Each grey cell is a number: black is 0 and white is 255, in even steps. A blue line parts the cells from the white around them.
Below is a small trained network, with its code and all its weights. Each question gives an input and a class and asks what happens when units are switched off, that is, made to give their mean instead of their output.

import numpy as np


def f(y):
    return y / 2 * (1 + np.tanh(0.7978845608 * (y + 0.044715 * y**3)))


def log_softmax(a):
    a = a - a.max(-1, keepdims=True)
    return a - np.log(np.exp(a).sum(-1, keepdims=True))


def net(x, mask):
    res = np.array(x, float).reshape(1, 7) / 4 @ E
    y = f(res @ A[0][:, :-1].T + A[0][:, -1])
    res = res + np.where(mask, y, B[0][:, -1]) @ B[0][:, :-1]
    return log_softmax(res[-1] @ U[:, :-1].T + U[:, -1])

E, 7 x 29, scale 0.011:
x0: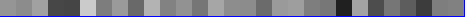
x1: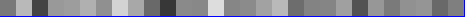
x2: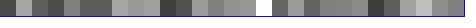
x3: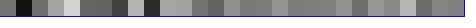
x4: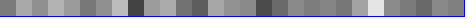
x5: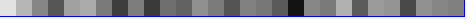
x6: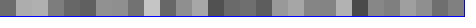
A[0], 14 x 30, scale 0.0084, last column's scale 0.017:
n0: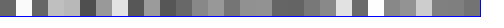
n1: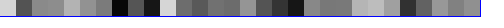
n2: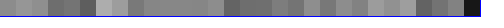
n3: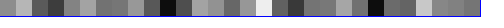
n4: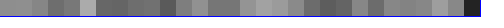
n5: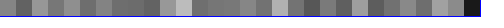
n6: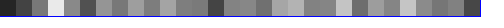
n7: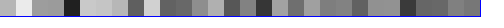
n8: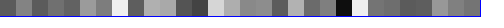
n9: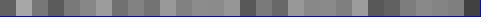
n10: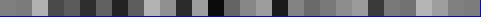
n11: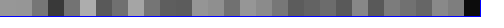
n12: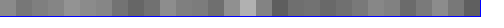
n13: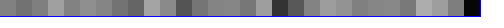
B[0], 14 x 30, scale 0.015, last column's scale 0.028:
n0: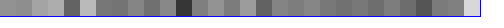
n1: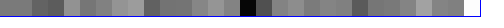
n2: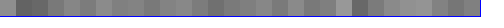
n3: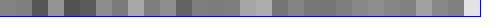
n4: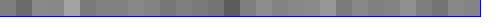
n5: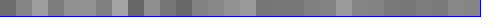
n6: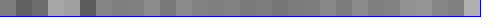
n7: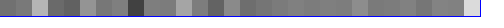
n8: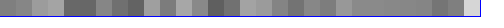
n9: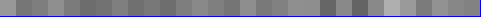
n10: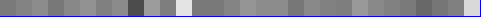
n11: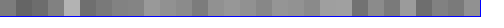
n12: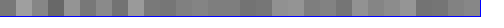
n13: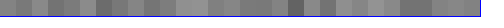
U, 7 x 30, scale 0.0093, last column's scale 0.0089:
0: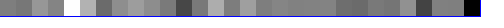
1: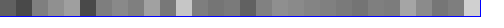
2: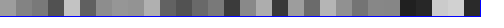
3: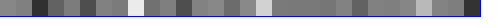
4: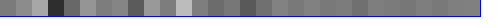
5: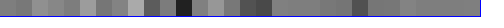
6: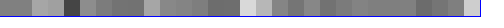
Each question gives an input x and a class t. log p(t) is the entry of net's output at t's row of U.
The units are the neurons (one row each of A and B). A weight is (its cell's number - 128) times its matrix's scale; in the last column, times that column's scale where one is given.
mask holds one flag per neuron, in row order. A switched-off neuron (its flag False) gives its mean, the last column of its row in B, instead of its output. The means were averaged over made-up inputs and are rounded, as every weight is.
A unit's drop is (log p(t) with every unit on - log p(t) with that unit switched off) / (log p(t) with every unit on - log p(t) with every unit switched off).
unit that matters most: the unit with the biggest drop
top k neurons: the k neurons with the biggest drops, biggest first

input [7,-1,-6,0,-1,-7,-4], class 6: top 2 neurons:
[n1, n8]
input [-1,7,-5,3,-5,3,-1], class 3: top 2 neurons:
[n0, n7]
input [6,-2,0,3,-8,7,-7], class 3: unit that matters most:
n3
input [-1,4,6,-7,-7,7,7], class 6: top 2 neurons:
[n1, n7]
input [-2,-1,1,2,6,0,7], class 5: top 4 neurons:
[n8, n10, n0, n3]
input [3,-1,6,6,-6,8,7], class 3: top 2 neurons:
[n3, n7]
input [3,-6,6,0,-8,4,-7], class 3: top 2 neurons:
[n3, n7]
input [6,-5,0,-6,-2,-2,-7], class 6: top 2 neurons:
[n8, n1]
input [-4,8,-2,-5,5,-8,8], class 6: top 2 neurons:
[n1, n0]
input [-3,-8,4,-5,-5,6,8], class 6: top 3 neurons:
[n1, n3, n10]
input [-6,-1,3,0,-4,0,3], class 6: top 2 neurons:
[n1, n10]
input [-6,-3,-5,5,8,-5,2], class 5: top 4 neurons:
[n10, n8, n0, n1]
